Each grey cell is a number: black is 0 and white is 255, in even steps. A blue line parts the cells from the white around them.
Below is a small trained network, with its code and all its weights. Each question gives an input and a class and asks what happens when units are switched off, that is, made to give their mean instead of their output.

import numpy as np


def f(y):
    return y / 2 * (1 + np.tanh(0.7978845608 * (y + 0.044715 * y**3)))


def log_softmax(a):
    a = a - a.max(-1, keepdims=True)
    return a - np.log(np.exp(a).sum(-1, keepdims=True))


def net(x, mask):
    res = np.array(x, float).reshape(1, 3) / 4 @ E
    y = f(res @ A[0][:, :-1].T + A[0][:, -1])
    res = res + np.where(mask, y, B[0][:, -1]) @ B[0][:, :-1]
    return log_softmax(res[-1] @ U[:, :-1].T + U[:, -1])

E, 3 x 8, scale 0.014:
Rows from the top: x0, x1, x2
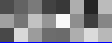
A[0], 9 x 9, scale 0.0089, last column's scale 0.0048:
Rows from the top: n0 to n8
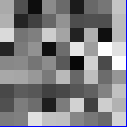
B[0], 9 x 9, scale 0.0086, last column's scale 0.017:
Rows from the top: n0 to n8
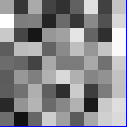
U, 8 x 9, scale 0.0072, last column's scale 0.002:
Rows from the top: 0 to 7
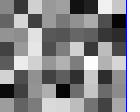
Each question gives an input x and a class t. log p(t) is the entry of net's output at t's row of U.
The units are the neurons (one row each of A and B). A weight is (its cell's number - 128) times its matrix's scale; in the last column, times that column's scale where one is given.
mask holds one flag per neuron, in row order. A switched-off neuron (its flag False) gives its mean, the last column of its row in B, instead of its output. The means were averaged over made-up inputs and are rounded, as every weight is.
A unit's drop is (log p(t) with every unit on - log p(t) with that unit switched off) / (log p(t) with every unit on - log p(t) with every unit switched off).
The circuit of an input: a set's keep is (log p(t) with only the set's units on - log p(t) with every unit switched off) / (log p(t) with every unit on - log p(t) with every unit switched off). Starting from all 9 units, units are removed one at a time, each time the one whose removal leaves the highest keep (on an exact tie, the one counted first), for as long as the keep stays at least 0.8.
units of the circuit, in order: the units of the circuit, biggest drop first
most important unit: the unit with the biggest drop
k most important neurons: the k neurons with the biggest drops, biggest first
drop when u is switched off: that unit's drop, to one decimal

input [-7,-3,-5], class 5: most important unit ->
n0
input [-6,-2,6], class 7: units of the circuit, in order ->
(n3; n5; n4)
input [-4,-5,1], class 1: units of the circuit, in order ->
(n1; n8; n7)
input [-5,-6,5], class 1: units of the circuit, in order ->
(n4; n8)
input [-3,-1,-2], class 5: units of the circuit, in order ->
(n7; n0)
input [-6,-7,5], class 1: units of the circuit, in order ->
(n4; n8; n0)
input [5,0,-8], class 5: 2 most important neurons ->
(n1; n0)
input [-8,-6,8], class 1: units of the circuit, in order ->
(n4; n8)
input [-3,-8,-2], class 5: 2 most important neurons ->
(n7; n0)
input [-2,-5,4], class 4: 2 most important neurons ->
(n2; n0)
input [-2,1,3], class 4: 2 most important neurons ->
(n2; n6)
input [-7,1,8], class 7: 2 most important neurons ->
(n3; n2)
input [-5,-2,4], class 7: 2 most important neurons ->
(n3; n5)
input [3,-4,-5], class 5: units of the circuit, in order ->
(n1)
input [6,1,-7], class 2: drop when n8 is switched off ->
0.2
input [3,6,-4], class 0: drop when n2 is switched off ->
0.1
